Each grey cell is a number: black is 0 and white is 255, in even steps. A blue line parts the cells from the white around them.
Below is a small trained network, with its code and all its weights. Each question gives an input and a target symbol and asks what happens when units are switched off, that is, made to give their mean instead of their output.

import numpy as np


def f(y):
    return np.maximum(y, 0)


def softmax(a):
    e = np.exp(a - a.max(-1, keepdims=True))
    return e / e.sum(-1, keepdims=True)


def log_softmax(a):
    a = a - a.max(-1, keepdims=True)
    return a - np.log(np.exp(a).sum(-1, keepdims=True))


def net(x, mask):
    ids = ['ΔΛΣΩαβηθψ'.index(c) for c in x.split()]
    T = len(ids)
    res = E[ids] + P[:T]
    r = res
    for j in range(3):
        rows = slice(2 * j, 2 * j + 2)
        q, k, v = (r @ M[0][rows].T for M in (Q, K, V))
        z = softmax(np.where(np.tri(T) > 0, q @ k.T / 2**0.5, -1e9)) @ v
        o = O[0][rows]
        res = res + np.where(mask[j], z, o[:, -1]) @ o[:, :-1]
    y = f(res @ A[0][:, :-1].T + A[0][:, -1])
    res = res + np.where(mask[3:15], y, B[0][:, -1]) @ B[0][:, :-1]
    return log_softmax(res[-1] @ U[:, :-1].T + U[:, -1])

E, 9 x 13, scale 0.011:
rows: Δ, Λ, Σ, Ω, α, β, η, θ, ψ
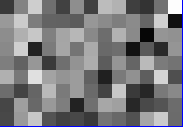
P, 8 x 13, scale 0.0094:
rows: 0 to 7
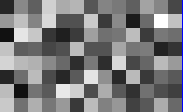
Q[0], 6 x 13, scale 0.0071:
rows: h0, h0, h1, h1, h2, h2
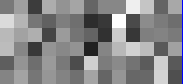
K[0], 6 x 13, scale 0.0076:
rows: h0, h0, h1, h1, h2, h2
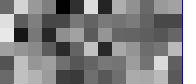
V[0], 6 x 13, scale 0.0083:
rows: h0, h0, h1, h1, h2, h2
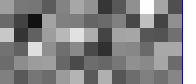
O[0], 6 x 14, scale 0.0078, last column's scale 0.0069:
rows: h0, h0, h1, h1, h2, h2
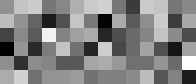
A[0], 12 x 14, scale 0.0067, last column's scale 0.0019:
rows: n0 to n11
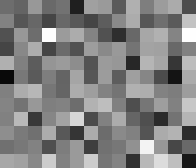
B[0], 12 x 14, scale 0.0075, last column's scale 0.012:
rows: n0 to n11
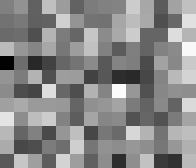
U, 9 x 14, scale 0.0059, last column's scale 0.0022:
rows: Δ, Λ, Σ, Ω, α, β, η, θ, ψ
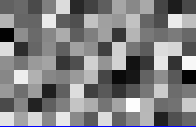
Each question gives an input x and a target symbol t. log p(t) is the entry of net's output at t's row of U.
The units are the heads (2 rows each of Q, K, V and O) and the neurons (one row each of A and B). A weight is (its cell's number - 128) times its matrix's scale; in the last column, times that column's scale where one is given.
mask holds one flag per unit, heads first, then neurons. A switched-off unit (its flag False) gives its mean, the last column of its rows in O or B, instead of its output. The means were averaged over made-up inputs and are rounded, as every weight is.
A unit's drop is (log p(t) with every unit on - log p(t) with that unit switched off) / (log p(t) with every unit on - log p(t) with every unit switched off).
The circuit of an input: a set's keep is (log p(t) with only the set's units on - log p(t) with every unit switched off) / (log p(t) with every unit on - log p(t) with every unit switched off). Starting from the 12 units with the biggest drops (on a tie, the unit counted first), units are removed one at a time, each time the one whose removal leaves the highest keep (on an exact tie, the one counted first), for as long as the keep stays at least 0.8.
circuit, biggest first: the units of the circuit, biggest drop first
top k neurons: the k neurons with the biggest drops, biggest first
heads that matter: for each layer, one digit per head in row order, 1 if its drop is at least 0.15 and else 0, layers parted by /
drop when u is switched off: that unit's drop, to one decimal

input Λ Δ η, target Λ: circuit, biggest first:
h0; h1
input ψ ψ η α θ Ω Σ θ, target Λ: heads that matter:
110
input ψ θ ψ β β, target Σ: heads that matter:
010
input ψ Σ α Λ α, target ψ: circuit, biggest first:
n11; h0
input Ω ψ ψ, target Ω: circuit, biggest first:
h1; h0
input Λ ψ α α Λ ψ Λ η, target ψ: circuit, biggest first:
n11; h1; h0; n9
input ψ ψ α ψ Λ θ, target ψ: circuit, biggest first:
h1; n4
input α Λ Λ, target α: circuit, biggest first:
h0; n6
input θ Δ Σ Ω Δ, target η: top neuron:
n11
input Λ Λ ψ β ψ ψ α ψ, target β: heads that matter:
110
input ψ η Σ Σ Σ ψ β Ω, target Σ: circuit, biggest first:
h1; n2; n11; h0
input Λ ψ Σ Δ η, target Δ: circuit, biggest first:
h0; h1
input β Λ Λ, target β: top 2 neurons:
n5; n3
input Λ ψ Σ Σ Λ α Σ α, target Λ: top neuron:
n2
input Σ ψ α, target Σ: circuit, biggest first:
h0; h1
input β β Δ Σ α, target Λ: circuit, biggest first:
h0; n2; h1
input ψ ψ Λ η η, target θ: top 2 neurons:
n11; n2
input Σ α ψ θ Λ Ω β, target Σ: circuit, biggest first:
h1; h0; n4
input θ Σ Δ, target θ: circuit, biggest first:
h0; n1
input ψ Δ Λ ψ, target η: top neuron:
n5
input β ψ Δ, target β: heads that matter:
010
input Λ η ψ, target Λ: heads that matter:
010
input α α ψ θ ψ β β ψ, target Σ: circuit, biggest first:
h1; n2; n11
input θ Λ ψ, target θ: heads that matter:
110
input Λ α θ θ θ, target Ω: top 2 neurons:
n11; n9
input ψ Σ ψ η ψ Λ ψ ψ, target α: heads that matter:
100
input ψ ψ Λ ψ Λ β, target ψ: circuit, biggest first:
h1
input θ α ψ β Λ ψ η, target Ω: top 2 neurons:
n2; n8
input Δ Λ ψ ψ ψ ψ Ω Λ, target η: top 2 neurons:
n11; n9
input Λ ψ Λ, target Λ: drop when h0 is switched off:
0.2
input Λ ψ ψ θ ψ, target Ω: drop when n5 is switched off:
0.0
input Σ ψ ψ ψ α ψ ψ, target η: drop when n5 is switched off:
0.1
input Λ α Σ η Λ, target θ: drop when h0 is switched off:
0.2
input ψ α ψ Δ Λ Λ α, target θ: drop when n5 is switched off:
0.2
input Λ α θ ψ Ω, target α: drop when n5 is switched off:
0.1
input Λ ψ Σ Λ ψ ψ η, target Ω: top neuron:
n8
